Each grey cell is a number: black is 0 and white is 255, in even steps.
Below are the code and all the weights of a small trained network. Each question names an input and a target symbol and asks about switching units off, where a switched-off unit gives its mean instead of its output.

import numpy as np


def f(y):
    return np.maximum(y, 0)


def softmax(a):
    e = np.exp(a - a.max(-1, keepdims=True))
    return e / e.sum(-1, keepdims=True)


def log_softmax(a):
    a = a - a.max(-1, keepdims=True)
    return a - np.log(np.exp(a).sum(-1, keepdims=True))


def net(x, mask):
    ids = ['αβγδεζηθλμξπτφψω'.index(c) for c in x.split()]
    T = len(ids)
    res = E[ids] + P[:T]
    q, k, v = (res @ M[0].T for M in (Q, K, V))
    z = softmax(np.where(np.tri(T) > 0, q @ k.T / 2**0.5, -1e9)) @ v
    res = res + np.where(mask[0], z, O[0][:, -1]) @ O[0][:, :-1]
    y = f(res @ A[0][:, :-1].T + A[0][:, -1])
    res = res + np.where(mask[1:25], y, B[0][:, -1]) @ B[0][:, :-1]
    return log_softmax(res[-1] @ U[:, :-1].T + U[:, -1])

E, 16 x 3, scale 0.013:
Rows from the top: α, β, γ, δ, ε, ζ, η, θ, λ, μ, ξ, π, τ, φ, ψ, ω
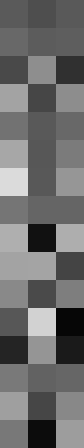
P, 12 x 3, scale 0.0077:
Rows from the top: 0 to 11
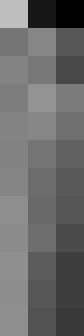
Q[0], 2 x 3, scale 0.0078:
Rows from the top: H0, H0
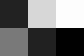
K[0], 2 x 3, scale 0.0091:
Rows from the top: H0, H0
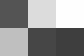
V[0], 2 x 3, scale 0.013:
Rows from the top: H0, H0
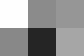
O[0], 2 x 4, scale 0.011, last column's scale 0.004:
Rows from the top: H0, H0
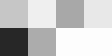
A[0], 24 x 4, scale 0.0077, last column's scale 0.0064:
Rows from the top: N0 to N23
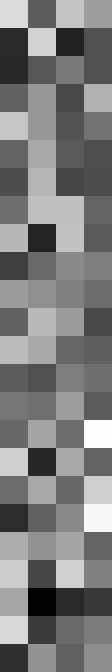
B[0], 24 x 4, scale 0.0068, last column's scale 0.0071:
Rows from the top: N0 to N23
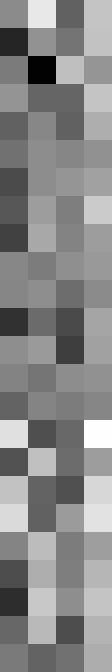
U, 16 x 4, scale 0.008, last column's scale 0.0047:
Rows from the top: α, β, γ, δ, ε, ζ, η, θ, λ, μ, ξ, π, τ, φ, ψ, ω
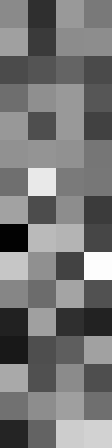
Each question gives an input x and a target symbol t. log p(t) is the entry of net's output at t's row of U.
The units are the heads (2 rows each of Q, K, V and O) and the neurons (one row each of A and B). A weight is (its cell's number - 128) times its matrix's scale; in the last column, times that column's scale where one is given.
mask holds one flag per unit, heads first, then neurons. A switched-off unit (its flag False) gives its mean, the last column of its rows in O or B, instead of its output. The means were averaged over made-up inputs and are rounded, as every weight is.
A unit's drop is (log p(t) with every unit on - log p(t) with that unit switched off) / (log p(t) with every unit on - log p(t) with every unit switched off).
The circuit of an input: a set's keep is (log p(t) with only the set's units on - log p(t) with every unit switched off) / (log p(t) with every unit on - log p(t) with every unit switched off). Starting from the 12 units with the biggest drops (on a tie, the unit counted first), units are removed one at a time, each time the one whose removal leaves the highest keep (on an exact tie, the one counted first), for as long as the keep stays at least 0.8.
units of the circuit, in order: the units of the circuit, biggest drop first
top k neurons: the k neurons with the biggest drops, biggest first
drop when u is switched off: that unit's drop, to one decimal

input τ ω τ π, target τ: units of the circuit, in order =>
(H0 N2)
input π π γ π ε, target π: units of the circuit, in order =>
(H0 N21)
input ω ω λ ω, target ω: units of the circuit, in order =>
(H0 N2)
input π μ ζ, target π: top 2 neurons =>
(N21 N22)
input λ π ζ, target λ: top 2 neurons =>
(N7 N11)
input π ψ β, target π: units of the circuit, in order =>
(H0 N21)
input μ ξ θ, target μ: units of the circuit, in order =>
(H0 N21)
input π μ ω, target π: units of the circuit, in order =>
(H0 N21 N22)
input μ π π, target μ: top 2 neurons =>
(N15 N17)
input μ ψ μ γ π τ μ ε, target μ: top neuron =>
(N1)
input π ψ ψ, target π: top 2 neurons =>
(N21 N22)
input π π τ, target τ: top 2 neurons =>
(N2 N0)
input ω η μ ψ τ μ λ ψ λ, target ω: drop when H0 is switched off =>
0.9
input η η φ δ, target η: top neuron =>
(N0)
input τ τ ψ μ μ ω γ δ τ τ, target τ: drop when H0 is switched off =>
0.8
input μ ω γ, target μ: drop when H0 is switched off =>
0.6
